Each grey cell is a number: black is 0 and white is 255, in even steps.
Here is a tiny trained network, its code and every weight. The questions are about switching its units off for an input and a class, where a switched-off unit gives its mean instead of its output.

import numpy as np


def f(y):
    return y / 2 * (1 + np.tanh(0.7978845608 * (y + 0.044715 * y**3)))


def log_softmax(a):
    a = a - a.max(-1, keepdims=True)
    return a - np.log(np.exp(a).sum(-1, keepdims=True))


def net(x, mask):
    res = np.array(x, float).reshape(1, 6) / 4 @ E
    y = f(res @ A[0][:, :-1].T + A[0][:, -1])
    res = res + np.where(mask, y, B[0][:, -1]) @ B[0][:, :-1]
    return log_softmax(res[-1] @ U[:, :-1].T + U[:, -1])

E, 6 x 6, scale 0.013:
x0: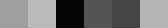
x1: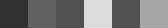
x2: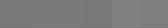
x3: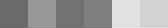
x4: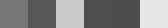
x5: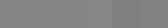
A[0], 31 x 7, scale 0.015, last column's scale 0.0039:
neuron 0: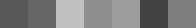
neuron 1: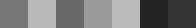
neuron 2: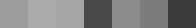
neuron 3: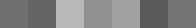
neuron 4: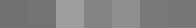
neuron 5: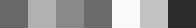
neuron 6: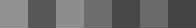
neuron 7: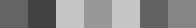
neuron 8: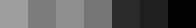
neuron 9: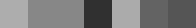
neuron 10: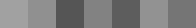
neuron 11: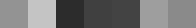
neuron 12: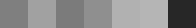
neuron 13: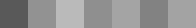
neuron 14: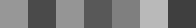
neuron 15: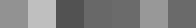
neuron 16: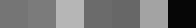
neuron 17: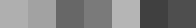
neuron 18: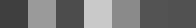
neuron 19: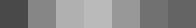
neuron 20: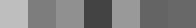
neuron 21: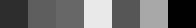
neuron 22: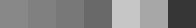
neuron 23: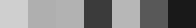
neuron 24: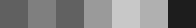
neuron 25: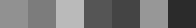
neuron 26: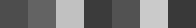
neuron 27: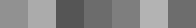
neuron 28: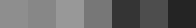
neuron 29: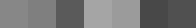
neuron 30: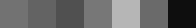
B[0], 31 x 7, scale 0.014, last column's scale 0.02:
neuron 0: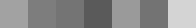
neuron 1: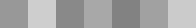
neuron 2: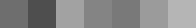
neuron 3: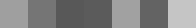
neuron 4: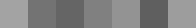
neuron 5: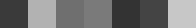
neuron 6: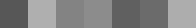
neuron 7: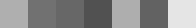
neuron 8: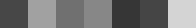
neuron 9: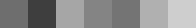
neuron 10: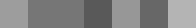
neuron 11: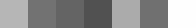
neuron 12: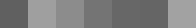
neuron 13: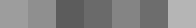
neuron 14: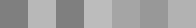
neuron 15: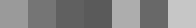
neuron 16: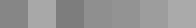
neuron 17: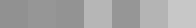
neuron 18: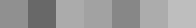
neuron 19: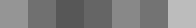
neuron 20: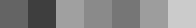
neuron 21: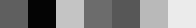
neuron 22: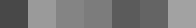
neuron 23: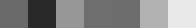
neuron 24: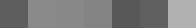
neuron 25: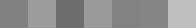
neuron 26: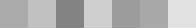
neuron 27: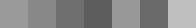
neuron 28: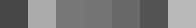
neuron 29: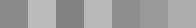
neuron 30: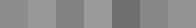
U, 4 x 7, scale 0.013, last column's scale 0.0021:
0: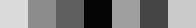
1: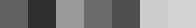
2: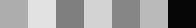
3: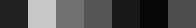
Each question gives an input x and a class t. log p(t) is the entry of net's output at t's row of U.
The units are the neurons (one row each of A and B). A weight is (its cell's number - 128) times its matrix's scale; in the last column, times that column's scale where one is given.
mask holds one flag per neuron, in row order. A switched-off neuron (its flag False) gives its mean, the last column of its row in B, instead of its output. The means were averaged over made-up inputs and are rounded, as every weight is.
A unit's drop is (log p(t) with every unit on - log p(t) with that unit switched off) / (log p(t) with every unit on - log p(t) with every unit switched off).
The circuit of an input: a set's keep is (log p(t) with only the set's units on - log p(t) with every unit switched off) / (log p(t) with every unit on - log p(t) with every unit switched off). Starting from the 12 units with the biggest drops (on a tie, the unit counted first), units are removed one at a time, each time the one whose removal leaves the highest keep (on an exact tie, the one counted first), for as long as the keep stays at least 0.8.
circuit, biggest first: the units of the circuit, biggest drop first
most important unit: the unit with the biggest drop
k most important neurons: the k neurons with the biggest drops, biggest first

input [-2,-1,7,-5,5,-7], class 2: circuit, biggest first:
[neuron 26]
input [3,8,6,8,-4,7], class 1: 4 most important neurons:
[neuron 21; neuron 18; neuron 8; neuron 28]
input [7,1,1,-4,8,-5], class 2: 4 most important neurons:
[neuron 26; neuron 14; neuron 7; neuron 25]
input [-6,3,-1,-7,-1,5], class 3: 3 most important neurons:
[neuron 8; neuron 11; neuron 28]
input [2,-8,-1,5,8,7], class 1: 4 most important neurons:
[neuron 23; neuron 9; neuron 2; neuron 20]
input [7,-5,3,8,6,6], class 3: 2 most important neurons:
[neuron 5; neuron 22]
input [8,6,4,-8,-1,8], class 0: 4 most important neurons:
[neuron 11; neuron 10; neuron 5; neuron 15]
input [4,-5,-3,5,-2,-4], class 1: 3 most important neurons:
[neuron 23; neuron 9; neuron 8]
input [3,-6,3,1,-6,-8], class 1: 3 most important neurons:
[neuron 23; neuron 9; neuron 26]
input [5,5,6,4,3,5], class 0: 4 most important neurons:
[neuron 11; neuron 23; neuron 27; neuron 9]
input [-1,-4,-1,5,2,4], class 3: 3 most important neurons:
[neuron 5; neuron 21; neuron 22]
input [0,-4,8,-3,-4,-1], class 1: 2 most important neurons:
[neuron 26; neuron 23]
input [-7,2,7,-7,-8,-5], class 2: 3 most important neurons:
[neuron 1; neuron 29; neuron 18]
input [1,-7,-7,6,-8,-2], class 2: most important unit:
neuron 1
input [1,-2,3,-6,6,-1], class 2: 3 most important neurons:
[neuron 26; neuron 5; neuron 14]
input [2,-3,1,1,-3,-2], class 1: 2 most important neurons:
[neuron 26; neuron 14]
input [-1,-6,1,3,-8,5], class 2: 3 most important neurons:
[neuron 1; neuron 21; neuron 17]
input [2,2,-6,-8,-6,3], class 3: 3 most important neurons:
[neuron 8; neuron 28; neuron 26]
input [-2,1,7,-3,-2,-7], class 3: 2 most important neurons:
[neuron 11; neuron 26]
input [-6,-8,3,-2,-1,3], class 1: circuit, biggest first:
[neuron 23]
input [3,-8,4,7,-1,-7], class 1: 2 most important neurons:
[neuron 23; neuron 9]
